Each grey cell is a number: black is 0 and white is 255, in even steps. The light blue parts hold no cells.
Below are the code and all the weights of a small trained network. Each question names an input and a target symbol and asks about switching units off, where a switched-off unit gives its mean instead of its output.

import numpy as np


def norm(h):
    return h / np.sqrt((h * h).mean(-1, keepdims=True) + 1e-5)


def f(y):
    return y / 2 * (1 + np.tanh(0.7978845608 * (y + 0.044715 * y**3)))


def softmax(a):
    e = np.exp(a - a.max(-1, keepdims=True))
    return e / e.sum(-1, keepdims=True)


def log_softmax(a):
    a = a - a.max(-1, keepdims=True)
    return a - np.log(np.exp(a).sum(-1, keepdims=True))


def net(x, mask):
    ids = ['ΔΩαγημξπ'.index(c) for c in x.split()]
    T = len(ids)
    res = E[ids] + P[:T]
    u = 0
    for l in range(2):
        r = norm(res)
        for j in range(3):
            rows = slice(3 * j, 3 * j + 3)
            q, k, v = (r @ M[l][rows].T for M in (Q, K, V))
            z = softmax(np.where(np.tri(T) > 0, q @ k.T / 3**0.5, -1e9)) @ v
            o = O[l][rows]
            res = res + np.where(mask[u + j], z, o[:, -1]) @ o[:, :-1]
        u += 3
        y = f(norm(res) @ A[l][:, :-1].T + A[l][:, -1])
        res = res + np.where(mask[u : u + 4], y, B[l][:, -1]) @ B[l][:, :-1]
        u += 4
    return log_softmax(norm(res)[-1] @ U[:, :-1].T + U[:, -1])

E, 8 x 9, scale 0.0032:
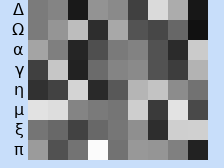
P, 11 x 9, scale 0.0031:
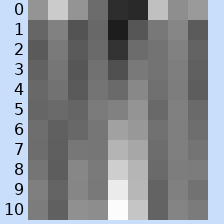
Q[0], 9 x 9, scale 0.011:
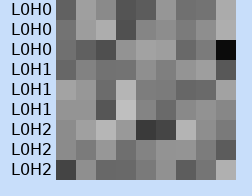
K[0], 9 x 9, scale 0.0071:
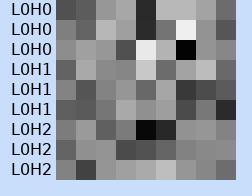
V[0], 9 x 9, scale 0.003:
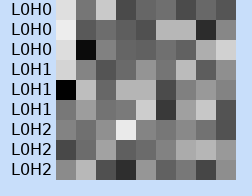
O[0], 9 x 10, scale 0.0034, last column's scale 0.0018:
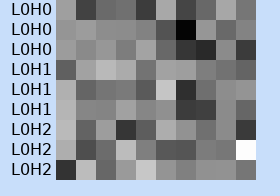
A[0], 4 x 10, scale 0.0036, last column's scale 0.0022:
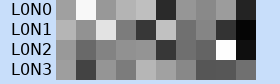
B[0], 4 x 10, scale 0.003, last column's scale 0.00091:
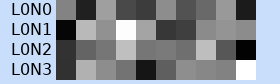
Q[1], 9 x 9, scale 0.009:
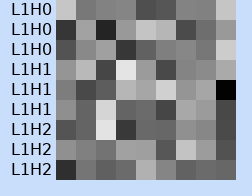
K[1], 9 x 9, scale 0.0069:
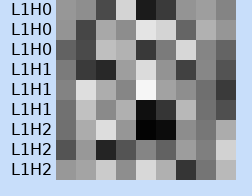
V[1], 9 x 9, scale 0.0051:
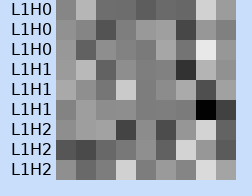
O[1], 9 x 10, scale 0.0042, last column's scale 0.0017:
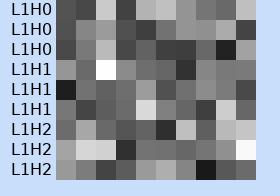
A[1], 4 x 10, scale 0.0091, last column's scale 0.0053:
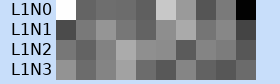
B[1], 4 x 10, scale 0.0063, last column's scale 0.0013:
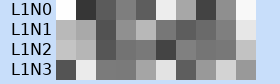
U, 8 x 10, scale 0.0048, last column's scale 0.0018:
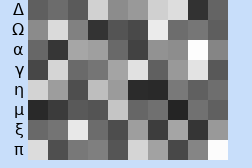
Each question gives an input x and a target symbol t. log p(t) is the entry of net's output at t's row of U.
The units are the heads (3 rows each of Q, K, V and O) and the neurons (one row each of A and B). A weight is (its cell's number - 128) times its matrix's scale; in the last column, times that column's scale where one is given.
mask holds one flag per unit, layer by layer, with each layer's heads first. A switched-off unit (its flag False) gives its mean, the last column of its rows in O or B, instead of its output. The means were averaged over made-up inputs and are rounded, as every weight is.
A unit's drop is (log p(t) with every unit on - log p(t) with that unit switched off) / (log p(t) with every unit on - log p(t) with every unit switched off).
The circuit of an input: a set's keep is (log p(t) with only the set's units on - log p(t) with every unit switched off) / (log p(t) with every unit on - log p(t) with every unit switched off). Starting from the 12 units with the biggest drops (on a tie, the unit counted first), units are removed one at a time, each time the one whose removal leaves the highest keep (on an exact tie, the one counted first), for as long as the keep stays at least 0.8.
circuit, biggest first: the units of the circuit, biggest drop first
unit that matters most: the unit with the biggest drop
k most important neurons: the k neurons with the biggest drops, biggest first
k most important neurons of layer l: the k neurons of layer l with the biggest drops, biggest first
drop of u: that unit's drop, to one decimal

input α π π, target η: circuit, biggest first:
(L0H0, L1N2, L1H1)
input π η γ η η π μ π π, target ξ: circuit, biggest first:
(L1H0)
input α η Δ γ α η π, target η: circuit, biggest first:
(L1N2, L0H0)
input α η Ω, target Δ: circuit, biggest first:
(L1H2, L0H1, L0H0, L1H0)
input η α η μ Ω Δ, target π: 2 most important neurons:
(L1N0, L0N1)
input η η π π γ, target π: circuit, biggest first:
(L0H2, L1N0)
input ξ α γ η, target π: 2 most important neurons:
(L0N2, L1N0)
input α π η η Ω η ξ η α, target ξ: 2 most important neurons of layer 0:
(L0N3, L0N1)
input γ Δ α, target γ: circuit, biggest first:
(L0H2, L1H0, L1H2)
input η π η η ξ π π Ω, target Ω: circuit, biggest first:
(L1H2, L1H1)
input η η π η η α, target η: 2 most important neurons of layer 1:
(L1N2, L1N0)
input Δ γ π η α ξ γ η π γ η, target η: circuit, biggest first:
(L0H1, L1N2, L1H0, L1H2)
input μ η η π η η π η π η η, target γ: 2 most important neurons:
(L1N3, L0N0)
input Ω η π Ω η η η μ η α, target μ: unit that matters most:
L0N3
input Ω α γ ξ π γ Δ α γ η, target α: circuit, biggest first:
(L1H2, L0H1)
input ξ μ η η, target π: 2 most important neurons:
(L1N0, L0N2)
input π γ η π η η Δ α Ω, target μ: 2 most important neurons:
(L0N1, L1N3)
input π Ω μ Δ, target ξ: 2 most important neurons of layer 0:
(L0N3, L0N0)
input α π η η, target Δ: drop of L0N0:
0.2
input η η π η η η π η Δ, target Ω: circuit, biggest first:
(L1H2)
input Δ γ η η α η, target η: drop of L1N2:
0.5
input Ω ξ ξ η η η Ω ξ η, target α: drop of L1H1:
0.2
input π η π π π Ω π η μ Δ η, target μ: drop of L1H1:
0.4
